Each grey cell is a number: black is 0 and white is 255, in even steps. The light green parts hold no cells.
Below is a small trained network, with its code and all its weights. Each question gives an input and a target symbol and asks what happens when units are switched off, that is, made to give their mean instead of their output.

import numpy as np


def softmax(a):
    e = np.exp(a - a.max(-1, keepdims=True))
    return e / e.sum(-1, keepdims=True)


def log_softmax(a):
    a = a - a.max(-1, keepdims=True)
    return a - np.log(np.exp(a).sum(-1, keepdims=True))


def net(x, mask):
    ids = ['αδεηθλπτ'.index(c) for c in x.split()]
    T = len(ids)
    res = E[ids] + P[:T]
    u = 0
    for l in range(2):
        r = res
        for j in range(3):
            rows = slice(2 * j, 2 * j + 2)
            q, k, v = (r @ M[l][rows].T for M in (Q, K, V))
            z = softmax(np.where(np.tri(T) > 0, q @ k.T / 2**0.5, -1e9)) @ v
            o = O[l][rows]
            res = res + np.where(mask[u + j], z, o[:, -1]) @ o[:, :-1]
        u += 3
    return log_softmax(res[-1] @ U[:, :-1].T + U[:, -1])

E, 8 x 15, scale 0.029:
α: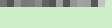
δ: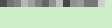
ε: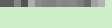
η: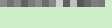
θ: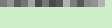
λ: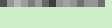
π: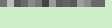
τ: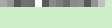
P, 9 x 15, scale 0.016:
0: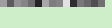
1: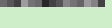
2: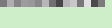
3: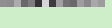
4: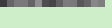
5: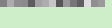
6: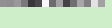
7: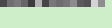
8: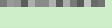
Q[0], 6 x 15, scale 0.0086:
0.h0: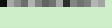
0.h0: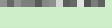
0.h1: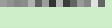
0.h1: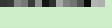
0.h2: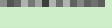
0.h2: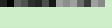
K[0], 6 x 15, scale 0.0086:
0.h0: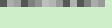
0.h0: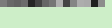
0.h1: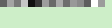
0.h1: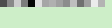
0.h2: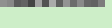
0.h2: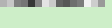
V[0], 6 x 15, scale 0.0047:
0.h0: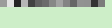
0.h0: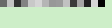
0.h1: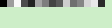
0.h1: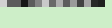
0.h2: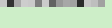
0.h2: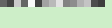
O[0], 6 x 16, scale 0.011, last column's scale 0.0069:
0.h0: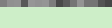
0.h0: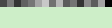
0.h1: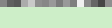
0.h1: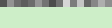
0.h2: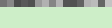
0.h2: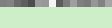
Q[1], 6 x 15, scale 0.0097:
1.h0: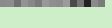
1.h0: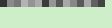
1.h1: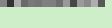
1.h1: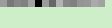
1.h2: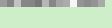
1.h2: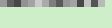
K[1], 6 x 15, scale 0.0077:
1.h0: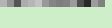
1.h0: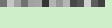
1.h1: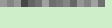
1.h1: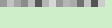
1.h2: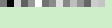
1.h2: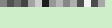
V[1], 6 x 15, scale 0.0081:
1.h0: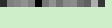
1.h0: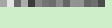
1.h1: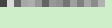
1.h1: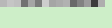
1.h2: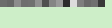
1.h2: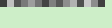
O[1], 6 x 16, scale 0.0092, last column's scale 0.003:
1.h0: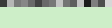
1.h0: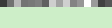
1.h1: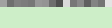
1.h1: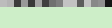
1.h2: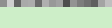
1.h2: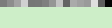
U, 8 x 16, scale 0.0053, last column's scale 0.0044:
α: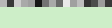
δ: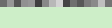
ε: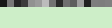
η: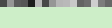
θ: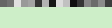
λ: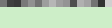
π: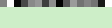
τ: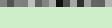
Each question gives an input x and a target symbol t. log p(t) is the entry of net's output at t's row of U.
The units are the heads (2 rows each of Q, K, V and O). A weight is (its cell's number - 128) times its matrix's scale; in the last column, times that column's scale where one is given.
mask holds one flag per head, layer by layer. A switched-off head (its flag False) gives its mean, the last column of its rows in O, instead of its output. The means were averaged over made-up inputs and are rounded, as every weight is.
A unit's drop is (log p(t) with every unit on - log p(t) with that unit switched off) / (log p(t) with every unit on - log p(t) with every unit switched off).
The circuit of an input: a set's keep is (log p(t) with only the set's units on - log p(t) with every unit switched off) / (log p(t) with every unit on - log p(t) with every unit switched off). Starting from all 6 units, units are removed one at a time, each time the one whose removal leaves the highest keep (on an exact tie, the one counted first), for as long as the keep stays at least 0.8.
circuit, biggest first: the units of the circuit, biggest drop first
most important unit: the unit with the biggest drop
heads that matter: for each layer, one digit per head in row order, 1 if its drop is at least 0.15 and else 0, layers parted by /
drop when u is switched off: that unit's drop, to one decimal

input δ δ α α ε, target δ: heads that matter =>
110 / 001
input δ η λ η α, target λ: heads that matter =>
010 / 000
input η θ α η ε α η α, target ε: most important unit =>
0.h1
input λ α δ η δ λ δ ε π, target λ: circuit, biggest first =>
(1.h2, 1.h1)
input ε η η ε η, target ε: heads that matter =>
000 / 010
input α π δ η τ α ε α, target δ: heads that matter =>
110 / 001
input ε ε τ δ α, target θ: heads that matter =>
001 / 000
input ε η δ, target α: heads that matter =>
100 / 010
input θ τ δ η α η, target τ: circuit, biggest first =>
(0.h1, 1.h0)
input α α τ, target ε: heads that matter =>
100 / 010
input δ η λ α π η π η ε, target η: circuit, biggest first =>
(0.h0, 1.h1)
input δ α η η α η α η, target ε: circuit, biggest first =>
(1.h1, 1.h2)
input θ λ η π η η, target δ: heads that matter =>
000 / 001
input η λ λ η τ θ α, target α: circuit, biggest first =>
(0.h0)
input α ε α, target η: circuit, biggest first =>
(0.h0, 1.h1)
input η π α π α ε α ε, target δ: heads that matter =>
110 / 000
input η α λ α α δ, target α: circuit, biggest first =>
(0.h2, 1.h1)
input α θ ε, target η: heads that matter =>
100 / 011
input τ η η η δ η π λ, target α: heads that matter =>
001 / 000
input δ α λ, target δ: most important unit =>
1.h2
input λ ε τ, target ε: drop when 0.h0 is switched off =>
0.1
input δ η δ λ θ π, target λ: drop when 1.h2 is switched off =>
0.1
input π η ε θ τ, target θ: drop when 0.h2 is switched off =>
0.4
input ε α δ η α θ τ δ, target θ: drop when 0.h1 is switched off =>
0.1
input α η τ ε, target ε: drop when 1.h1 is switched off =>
-0.1
